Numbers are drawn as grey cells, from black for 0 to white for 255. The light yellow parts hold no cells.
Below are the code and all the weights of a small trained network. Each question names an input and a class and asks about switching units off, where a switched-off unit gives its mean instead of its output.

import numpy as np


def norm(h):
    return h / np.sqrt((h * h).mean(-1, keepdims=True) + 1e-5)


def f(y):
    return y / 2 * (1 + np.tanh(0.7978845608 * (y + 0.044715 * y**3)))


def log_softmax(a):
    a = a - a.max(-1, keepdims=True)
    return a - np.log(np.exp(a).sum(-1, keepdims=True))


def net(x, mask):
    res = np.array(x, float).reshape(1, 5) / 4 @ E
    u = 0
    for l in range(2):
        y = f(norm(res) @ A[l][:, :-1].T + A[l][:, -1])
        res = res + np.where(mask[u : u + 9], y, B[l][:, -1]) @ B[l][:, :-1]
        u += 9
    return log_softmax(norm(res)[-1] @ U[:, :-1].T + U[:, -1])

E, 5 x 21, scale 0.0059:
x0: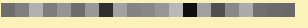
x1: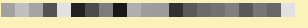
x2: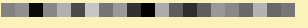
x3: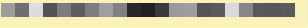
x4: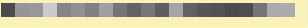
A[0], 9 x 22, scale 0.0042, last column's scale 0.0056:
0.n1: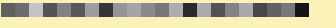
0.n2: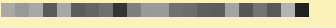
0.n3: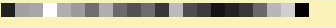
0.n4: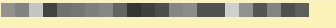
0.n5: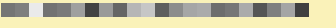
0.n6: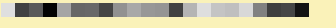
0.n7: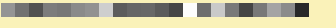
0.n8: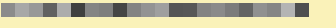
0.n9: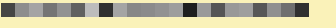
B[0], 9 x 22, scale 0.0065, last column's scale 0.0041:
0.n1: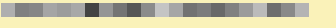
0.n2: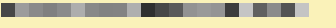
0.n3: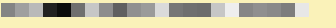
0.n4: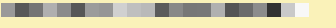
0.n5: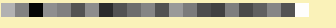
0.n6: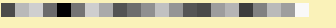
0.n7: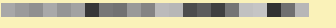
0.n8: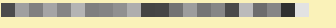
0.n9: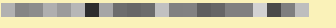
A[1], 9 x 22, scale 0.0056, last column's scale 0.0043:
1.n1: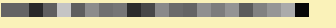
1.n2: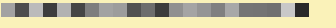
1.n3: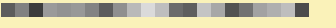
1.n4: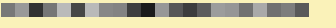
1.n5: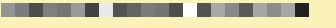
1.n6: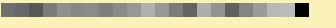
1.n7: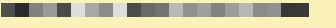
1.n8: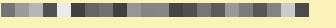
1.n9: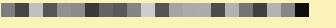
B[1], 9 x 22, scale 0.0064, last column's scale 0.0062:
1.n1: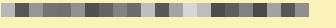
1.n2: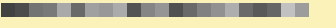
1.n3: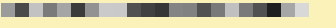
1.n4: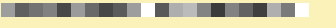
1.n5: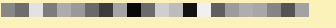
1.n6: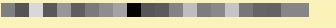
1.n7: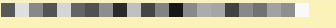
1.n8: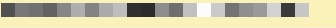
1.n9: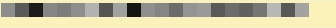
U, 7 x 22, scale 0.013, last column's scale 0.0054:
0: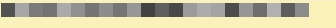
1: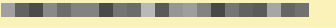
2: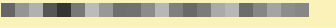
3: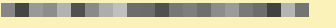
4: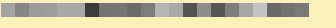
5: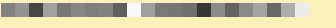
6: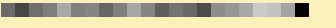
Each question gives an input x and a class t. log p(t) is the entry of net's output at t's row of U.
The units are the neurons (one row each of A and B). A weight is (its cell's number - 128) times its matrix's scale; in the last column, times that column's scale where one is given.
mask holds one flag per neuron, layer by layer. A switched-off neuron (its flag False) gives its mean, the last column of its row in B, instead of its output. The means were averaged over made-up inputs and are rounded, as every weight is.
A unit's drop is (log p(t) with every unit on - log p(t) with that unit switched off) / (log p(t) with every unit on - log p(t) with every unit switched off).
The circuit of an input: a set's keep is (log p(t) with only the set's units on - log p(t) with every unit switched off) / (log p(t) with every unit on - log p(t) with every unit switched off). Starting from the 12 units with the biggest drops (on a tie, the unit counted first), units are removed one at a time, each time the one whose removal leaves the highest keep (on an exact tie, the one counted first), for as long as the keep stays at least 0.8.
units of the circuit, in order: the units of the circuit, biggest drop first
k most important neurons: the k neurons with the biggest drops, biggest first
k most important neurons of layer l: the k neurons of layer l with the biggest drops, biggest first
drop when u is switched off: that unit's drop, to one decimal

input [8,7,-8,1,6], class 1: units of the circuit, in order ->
1.n9
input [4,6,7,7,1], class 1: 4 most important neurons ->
1.n4, 1.n7, 1.n3, 1.n1
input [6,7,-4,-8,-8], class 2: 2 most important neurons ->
0.n6, 0.n4
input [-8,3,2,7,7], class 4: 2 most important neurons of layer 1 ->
1.n5, 1.n3
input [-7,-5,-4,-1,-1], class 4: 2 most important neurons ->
1.n5, 0.n7
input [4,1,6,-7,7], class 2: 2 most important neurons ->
0.n3, 0.n4
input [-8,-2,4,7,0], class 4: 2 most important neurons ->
0.n7, 1.n5
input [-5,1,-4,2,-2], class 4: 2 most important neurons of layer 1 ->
1.n5, 1.n4
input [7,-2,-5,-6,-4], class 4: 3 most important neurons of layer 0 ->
0.n1, 0.n9, 0.n4
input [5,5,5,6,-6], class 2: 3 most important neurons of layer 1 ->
1.n3, 1.n4, 1.n8
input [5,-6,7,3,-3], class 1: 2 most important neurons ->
1.n4, 0.n8
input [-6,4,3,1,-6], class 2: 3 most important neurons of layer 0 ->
0.n6, 0.n9, 0.n1
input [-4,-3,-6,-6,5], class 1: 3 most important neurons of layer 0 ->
0.n5, 0.n4, 0.n6
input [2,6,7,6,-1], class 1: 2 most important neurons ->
1.n4, 1.n7
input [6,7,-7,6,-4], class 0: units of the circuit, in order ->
1.n8
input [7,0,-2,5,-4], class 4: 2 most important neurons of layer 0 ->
0.n1, 0.n9
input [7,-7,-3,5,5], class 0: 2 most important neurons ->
1.n7, 0.n7
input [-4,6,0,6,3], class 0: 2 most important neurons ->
0.n2, 1.n8
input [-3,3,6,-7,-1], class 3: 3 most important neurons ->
1.n3, 0.n5, 1.n6
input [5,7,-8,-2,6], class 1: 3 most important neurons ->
0.n5, 1.n9, 1.n7
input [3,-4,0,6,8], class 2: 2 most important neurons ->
0.n3, 1.n3
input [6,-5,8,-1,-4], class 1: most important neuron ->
1.n4
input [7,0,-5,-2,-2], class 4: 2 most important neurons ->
0.n1, 0.n9
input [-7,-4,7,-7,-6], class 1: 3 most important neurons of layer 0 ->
0.n4, 0.n3, 0.n9
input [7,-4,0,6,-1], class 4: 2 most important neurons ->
0.n1, 0.n9
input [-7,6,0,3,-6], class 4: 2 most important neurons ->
1.n5, 0.n7
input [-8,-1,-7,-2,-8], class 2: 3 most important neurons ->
0.n6, 1.n4, 1.n5
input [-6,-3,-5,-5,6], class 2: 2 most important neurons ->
0.n3, 0.n9
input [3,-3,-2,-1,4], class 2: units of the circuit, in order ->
0.n3
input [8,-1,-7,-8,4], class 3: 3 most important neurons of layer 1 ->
1.n3, 1.n4, 1.n6
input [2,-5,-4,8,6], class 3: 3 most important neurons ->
0.n4, 0.n6, 1.n2
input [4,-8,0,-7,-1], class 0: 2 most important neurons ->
1.n7, 0.n4
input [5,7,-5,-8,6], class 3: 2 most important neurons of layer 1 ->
1.n3, 1.n7
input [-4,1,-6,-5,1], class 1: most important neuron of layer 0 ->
0.n5
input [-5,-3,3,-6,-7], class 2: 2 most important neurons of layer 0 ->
0.n6, 0.n4
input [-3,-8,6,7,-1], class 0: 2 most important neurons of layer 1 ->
1.n7, 1.n3
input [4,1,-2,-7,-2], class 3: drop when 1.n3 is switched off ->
0.2
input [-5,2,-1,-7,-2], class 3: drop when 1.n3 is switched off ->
0.6
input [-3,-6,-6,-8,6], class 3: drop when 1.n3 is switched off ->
1.0
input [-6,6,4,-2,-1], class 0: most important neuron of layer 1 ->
1.n8
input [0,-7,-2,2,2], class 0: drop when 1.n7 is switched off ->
0.1
